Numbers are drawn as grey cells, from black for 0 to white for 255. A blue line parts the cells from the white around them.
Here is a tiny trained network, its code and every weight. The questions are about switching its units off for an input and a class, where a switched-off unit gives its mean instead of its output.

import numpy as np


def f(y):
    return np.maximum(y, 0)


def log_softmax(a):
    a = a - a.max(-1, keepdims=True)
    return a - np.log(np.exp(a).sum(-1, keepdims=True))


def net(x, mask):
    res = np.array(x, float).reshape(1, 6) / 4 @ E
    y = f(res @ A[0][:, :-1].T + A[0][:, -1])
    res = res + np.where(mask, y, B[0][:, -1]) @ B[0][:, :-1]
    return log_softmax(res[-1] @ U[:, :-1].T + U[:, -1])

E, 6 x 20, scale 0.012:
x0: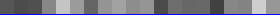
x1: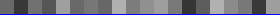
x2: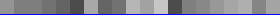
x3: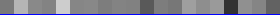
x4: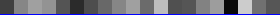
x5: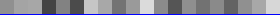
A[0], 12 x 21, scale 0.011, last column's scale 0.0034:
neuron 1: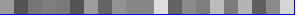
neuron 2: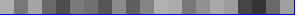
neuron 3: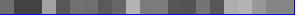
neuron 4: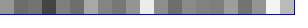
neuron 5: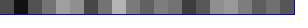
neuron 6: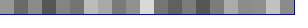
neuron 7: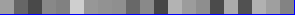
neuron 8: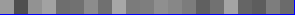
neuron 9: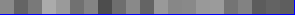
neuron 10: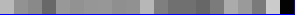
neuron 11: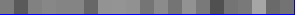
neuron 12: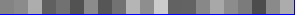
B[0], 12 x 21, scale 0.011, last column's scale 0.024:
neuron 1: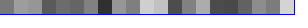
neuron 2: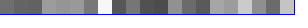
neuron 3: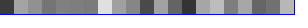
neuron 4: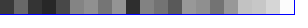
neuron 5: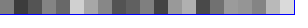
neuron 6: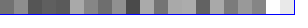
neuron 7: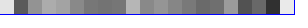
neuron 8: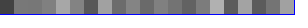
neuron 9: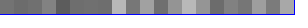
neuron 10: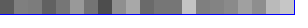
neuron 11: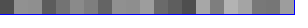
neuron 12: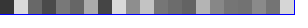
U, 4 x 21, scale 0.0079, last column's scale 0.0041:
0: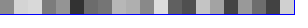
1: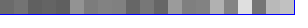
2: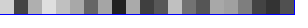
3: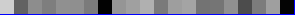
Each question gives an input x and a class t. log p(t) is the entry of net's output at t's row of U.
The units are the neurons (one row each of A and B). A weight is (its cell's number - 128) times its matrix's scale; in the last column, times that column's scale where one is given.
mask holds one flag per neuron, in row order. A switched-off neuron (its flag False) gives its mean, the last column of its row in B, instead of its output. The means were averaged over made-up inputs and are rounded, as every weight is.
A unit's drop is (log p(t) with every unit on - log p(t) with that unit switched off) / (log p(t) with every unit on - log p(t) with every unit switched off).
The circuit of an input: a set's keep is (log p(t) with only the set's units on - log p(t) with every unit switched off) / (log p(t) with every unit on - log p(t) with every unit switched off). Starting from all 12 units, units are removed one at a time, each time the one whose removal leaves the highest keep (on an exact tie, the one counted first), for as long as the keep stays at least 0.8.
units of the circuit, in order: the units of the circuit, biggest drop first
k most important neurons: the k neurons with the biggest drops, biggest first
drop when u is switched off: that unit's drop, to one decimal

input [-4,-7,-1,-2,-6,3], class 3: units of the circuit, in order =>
[neuron 7]
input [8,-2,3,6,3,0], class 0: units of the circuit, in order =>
[neuron 4; neuron 6]
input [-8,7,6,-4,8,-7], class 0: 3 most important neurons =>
[neuron 1; neuron 12; neuron 4]
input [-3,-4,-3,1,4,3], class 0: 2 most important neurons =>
[neuron 4; neuron 5]
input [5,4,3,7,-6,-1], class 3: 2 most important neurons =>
[neuron 7; neuron 2]
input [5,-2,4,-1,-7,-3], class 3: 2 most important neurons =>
[neuron 7; neuron 2]
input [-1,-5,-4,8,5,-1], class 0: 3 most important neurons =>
[neuron 4; neuron 5; neuron 6]
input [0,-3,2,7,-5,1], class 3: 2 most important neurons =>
[neuron 2; neuron 3]
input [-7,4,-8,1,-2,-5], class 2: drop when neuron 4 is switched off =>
0.1
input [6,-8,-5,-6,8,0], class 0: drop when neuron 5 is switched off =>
0.2
